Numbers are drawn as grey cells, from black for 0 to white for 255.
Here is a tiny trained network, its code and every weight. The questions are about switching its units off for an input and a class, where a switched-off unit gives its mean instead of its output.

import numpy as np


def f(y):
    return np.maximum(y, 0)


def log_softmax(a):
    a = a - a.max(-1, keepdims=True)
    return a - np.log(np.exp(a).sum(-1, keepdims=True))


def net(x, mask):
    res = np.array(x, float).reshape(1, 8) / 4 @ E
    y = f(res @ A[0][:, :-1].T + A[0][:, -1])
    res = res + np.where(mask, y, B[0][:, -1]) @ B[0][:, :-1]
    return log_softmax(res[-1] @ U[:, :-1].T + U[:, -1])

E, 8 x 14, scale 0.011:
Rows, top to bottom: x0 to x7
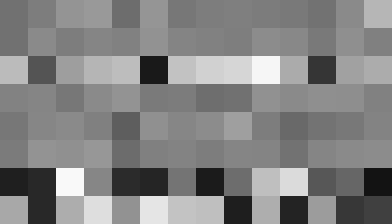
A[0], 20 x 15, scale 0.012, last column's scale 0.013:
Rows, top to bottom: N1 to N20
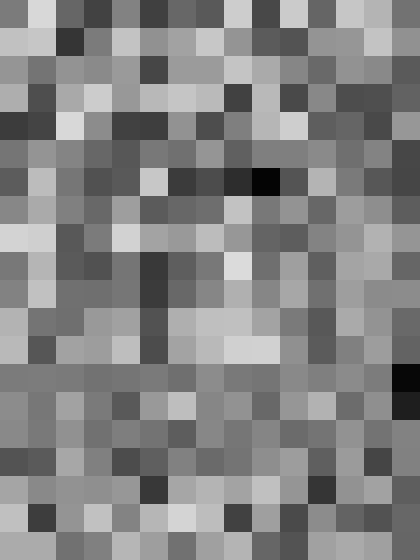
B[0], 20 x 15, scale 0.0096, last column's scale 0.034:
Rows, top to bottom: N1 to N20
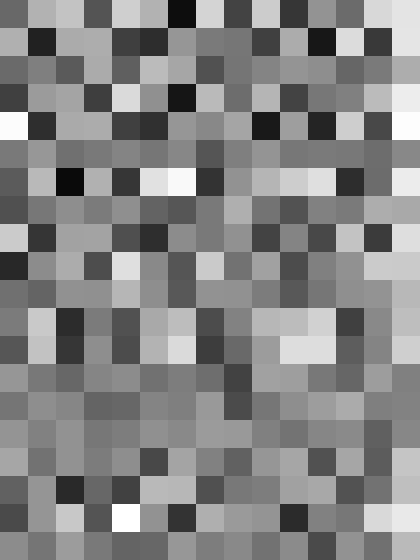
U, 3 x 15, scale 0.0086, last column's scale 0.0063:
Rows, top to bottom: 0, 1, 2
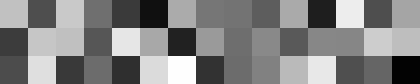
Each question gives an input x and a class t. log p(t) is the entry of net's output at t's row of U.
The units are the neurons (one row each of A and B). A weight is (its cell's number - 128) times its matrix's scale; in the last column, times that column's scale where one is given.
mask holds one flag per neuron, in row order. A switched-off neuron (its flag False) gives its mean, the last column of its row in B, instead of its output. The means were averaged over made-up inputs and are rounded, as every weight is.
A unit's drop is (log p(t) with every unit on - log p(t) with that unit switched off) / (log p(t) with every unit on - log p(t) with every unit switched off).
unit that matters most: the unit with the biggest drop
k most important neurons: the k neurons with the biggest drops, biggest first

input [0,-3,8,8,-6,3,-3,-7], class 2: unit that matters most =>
N13
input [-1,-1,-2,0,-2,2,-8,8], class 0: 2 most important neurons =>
(N2; N9)
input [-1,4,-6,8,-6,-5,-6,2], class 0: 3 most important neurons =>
(N2; N9; N13)
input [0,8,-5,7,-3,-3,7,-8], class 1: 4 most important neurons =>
(N1; N2; N10; N9)
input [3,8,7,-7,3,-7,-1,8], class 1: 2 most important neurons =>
(N19; N4)
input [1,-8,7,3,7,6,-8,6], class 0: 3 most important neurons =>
(N2; N9; N7)
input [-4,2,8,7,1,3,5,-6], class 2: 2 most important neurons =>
(N13; N18)
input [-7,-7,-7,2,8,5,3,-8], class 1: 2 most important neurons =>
(N1; N10)
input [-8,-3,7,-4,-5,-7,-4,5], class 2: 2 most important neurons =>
(N13; N12)
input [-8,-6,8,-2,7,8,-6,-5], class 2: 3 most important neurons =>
(N12; N13; N18)
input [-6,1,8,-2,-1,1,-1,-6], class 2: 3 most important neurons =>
(N13; N18; N12)
